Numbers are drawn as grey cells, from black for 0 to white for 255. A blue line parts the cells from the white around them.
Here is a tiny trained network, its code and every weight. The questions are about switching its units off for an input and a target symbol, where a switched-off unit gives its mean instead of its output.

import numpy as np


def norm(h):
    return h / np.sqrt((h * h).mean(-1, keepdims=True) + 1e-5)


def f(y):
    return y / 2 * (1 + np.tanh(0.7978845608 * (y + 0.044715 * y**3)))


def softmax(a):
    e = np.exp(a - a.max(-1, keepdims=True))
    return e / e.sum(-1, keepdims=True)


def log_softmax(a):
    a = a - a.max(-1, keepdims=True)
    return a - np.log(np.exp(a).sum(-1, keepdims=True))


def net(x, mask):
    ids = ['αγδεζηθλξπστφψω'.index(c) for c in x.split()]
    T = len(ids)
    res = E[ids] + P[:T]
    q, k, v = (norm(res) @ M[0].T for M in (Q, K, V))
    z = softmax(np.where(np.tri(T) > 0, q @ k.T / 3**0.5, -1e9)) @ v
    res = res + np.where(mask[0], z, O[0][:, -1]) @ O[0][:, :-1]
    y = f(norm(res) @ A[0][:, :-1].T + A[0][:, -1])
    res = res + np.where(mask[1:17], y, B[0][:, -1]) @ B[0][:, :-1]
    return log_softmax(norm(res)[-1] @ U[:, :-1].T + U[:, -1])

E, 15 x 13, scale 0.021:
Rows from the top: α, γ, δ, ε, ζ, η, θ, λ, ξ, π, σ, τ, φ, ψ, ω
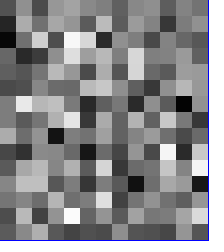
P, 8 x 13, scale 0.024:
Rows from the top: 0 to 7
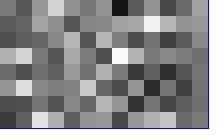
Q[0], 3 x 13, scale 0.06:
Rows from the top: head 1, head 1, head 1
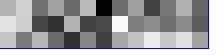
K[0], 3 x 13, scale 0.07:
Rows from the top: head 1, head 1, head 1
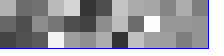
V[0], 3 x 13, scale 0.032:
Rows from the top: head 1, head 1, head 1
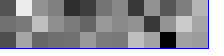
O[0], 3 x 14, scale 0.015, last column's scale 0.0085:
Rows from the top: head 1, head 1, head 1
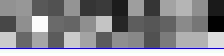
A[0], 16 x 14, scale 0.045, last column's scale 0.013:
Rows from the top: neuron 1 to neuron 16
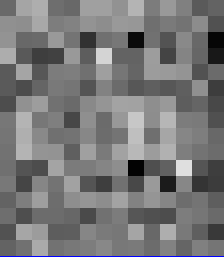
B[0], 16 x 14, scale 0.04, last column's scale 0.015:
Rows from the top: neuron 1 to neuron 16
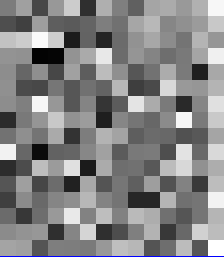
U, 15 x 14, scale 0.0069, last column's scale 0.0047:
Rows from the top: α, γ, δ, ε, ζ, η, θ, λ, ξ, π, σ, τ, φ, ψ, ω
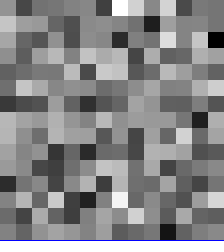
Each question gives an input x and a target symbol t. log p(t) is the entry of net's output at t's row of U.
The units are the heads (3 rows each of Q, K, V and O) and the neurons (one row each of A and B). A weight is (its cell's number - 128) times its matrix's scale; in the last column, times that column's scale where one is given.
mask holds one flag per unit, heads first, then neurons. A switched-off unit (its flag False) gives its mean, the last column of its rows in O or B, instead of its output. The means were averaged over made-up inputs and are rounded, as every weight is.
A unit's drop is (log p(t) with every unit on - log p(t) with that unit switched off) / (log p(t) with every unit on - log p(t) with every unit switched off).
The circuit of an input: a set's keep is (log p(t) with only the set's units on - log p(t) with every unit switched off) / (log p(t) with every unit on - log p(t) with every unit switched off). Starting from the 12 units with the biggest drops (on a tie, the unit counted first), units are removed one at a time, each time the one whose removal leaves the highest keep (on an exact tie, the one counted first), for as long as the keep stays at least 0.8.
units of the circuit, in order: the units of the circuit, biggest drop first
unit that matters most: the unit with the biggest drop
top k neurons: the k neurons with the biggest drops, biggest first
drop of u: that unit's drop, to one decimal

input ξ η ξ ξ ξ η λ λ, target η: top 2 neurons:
[neuron 15; neuron 7]
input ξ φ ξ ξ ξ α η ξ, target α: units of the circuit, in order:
[head 1; neuron 10; neuron 4]
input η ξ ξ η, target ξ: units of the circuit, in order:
[neuron 8; neuron 10; neuron 4]
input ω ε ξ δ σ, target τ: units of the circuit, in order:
[head 1; neuron 13; neuron 7]
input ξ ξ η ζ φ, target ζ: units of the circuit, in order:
[neuron 11]
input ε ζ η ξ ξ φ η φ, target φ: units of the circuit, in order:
[head 1; neuron 9; neuron 4]
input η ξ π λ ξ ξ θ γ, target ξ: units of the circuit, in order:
[head 1; neuron 8; neuron 10]
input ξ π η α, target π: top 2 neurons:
[neuron 5; neuron 1]
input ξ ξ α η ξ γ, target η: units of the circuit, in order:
[head 1; neuron 15; neuron 7; neuron 1]
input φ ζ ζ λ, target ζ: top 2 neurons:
[neuron 1; neuron 13]
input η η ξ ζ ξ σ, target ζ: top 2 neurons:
[neuron 1; neuron 7]
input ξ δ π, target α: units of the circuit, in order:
[neuron 1; neuron 10; head 1]
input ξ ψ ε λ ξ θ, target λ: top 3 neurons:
[neuron 7; neuron 10; neuron 5]
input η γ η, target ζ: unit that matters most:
neuron 11
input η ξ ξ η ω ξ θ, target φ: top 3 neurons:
[neuron 3; neuron 9; neuron 6]
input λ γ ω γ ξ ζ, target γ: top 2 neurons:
[neuron 9; neuron 1]
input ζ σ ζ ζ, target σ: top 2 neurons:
[neuron 15; neuron 9]
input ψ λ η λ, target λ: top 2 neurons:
[neuron 7; neuron 10]
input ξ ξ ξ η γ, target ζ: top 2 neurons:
[neuron 1; neuron 6]
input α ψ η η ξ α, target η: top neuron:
[neuron 15]
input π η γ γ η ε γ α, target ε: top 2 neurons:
[neuron 13; neuron 7]
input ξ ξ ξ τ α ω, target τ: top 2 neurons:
[neuron 15; neuron 5]
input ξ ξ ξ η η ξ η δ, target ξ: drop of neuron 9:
0.0
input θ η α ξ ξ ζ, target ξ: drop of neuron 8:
0.3
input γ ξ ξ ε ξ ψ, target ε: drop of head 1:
0.7
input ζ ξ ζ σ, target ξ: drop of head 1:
0.3
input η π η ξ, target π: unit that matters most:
neuron 5
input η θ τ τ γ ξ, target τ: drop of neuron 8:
0.4
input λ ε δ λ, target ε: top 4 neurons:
[neuron 13; neuron 7; neuron 10; neuron 4]
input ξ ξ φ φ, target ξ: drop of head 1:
0.2
